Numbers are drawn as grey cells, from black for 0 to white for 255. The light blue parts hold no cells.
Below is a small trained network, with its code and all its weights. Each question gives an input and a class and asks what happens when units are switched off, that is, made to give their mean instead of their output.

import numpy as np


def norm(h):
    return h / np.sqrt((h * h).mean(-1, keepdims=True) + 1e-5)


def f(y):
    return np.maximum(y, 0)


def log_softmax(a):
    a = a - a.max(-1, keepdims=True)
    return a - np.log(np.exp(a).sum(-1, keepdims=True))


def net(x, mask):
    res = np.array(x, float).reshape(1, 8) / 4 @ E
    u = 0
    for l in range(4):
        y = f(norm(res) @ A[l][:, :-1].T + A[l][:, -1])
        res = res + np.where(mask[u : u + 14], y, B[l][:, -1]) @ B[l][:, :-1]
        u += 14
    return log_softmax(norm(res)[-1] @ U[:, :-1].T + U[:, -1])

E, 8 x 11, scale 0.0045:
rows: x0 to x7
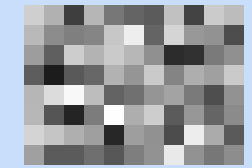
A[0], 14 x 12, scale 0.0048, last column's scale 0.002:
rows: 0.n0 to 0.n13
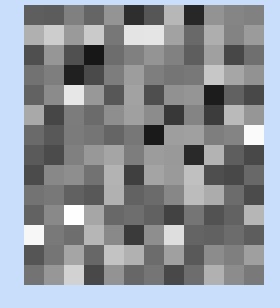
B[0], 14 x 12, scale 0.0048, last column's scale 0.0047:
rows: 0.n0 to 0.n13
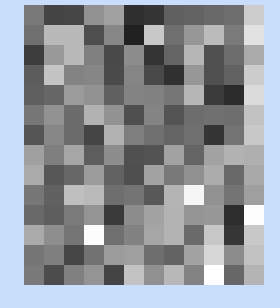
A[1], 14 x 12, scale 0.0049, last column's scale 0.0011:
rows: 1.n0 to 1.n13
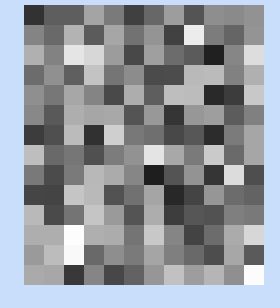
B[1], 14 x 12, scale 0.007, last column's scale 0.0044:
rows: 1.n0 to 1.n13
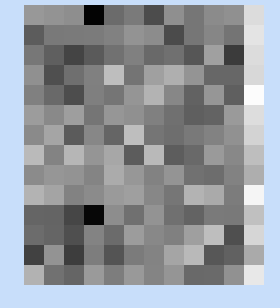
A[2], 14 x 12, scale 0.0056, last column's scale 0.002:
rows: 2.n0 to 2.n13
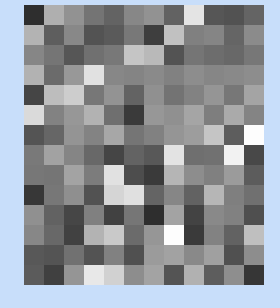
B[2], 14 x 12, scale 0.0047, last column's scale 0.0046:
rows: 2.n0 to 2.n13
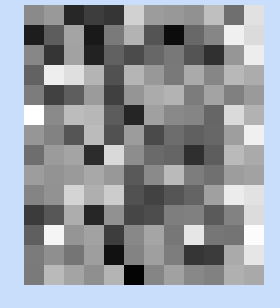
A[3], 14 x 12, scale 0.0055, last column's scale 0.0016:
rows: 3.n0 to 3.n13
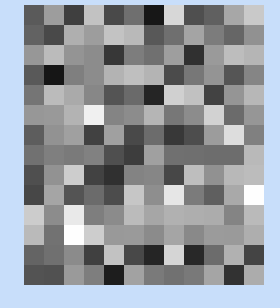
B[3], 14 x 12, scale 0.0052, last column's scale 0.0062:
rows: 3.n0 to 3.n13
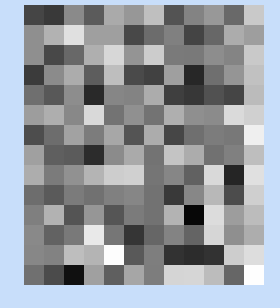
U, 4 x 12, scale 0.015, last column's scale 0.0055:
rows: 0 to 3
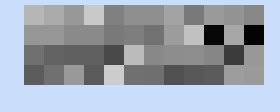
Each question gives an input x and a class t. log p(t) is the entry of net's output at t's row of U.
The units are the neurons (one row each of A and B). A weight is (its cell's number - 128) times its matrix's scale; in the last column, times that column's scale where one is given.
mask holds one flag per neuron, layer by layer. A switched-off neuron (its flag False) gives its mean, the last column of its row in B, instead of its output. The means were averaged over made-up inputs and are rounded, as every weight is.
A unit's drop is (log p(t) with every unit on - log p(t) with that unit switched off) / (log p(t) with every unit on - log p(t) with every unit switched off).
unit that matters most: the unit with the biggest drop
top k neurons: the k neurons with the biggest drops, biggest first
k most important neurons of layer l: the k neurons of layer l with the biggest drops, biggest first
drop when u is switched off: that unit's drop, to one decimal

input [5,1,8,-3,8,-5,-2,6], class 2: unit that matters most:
1.n2
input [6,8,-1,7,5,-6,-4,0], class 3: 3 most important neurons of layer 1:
1.n0; 1.n9; 1.n4
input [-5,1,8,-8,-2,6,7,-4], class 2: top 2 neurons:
3.n12; 0.n10
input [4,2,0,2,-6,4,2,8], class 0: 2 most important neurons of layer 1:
1.n7; 1.n2
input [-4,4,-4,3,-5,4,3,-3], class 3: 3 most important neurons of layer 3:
3.n3; 3.n1; 3.n13
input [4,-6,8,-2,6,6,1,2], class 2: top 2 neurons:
1.n2; 1.n10
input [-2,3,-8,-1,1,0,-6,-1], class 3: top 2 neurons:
1.n0; 0.n10
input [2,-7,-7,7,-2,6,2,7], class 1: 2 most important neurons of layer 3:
3.n13; 3.n10
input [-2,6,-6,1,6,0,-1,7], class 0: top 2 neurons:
1.n7; 0.n11
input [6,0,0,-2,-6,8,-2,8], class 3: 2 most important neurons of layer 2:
2.n10; 2.n0
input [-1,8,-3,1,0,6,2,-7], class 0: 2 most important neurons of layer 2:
2.n1; 2.n10
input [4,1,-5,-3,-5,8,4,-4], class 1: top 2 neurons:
1.n3; 0.n10
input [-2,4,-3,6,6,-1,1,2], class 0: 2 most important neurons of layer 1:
1.n7; 1.n10
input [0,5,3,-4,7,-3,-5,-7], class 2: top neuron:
1.n12
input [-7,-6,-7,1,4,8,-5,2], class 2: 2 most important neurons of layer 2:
2.n9; 2.n0
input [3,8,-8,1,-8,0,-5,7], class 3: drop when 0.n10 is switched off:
0.1
